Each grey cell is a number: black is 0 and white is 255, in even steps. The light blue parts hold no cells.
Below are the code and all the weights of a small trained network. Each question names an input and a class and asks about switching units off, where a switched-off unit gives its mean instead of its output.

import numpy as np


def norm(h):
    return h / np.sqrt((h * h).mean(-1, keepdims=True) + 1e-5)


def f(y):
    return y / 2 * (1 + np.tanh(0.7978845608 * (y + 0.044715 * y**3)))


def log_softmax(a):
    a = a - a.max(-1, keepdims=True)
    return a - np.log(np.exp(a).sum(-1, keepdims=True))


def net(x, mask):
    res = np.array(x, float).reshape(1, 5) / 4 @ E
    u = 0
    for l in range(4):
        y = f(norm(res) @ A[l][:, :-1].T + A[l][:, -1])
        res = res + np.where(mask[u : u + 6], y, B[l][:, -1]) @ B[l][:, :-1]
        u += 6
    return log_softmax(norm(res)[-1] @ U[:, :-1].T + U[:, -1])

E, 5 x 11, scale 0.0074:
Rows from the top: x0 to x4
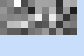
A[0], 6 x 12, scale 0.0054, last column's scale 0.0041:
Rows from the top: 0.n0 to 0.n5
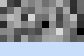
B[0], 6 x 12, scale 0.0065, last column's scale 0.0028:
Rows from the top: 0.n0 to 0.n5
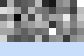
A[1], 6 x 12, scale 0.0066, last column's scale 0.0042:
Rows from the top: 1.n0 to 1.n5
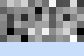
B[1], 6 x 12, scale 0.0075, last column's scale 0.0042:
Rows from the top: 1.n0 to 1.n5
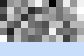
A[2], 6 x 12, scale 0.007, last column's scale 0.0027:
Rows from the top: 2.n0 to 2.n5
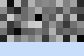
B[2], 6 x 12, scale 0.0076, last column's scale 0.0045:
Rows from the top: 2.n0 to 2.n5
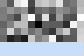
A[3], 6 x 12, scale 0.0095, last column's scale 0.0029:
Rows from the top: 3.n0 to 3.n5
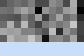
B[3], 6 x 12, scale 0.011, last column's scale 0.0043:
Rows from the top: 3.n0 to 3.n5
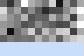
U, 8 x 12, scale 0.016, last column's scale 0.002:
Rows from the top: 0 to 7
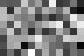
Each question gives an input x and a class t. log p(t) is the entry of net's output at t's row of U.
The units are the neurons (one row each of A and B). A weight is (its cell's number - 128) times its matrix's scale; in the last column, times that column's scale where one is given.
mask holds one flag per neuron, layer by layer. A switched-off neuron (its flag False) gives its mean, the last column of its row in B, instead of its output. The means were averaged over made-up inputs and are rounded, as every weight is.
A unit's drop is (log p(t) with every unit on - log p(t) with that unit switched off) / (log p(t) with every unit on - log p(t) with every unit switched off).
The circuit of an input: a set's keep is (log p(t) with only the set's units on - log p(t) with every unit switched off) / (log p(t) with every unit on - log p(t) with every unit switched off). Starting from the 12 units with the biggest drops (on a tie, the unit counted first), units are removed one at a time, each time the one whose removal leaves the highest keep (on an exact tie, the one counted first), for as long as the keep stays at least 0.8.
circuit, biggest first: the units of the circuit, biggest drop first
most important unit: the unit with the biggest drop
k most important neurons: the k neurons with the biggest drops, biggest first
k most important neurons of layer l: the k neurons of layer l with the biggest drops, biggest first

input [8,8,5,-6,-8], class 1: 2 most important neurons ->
[3.n4 0.n1]
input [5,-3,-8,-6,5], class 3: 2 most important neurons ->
[1.n5 1.n4]
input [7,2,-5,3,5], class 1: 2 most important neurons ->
[3.n4 0.n1]
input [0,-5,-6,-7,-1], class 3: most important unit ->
1.n5
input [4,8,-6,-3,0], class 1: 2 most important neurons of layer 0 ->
[0.n1 0.n0]
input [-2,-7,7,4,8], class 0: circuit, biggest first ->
[3.n0 2.n3]
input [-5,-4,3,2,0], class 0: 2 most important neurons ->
[3.n0 1.n1]
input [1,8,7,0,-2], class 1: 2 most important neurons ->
[3.n4 0.n1]
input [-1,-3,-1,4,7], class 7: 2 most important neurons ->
[2.n2 2.n5]
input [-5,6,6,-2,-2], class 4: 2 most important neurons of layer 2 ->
[2.n4 2.n1]
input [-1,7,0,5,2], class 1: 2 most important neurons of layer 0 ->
[0.n1 0.n2]
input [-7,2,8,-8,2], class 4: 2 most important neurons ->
[2.n4 0.n0]
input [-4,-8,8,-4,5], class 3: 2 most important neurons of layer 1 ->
[1.n5 1.n1]
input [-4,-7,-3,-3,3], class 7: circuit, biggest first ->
[2.n2]
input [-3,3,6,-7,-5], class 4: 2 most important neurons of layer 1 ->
[1.n3 1.n4]
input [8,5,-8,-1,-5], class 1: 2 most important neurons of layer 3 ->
[3.n4 3.n5]
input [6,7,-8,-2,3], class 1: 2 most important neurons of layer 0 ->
[0.n0 0.n1]
